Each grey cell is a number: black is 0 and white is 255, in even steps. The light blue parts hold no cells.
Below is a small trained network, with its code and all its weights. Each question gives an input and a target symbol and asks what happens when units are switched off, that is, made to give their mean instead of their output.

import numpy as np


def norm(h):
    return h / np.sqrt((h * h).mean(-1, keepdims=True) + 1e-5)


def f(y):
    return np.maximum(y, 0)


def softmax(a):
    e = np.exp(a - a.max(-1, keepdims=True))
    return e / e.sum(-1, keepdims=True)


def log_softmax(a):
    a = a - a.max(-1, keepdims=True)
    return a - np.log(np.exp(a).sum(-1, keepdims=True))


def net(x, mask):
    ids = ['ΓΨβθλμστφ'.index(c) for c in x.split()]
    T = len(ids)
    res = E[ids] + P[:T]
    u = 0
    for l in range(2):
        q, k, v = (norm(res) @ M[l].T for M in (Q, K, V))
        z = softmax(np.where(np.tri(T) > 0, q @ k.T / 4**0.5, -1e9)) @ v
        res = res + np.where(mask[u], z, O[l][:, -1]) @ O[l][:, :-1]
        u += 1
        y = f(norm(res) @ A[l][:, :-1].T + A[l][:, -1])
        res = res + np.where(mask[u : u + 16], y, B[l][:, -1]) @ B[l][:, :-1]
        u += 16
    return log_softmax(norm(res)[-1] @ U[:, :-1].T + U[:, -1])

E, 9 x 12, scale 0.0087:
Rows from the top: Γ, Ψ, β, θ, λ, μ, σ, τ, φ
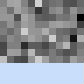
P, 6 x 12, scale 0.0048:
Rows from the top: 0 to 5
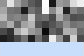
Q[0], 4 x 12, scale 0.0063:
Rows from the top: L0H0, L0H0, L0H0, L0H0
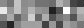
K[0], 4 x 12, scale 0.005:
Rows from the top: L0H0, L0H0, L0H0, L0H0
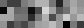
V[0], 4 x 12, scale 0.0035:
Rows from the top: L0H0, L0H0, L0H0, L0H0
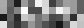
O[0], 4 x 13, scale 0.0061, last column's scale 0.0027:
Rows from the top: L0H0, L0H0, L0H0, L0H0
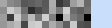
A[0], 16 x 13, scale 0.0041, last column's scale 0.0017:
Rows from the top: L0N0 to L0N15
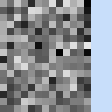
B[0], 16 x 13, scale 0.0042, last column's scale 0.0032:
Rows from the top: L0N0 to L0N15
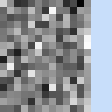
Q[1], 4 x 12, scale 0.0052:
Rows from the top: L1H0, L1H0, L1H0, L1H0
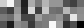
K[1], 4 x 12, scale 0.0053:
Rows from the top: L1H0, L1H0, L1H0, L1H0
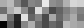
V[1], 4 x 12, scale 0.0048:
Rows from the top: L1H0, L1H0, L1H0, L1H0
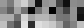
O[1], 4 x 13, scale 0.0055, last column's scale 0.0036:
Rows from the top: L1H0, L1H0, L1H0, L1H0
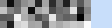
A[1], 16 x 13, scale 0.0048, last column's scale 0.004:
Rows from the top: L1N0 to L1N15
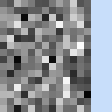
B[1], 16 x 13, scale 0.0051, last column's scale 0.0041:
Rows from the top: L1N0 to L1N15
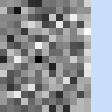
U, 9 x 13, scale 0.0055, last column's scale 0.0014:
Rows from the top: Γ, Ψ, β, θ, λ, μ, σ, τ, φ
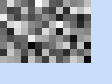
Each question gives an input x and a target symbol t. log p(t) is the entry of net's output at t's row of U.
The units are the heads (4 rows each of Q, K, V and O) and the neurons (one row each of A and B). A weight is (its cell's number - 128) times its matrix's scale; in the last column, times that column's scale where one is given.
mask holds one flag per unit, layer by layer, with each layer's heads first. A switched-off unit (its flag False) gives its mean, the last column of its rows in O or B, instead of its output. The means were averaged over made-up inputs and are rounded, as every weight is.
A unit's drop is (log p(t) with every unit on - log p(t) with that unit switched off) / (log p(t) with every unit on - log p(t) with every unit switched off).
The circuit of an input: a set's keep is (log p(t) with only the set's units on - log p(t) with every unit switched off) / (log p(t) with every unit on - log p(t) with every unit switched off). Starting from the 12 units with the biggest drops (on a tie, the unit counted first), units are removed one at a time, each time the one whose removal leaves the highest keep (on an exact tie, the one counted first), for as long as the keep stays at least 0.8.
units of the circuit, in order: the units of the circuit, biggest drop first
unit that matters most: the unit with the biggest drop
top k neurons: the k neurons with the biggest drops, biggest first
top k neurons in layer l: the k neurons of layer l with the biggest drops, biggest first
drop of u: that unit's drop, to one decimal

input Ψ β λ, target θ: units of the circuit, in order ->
L0H0
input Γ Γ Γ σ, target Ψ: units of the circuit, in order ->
L0H0, L1N15
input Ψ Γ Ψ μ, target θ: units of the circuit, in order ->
L1H0, L0H0, L0N6
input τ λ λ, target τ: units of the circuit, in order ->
L1H0, L1N8
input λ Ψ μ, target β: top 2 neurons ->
L0N0, L0N13
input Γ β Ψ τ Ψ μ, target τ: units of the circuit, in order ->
L1H0, L1N8
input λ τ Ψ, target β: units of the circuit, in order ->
L0H0, L1H0
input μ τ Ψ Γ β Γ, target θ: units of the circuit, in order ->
L0H0, L1H0, L0N6
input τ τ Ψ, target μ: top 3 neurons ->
L0N1, L0N11, L0N4
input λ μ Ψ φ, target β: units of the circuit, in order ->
L0H0, L0N0
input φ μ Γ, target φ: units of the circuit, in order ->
L0H0, L1N2
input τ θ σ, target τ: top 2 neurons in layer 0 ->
L0N1, L0N14
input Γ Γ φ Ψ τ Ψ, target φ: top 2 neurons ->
L0N6, L1N2
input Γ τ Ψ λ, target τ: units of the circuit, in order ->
L1H0
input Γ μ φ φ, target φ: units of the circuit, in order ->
L1N2, L0N1
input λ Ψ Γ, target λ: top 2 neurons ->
L0N6, L0N5
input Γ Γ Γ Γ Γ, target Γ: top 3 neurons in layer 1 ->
L1N7, L1N4, L1N3
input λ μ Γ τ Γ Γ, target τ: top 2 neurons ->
L1N8, L0N7
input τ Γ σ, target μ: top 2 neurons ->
L0N1, L0N11
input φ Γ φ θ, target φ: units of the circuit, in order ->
L0H0
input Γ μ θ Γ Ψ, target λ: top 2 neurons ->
L1N4, L1N3
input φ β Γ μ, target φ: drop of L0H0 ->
0.6
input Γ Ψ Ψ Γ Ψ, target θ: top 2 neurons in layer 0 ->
L0N6, L0N8
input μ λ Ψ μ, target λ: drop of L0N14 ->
0.2
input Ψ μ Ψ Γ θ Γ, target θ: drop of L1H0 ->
0.4
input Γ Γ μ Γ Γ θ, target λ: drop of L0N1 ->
-0.1
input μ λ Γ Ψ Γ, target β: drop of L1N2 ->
0.0
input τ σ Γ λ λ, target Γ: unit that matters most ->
L0N14
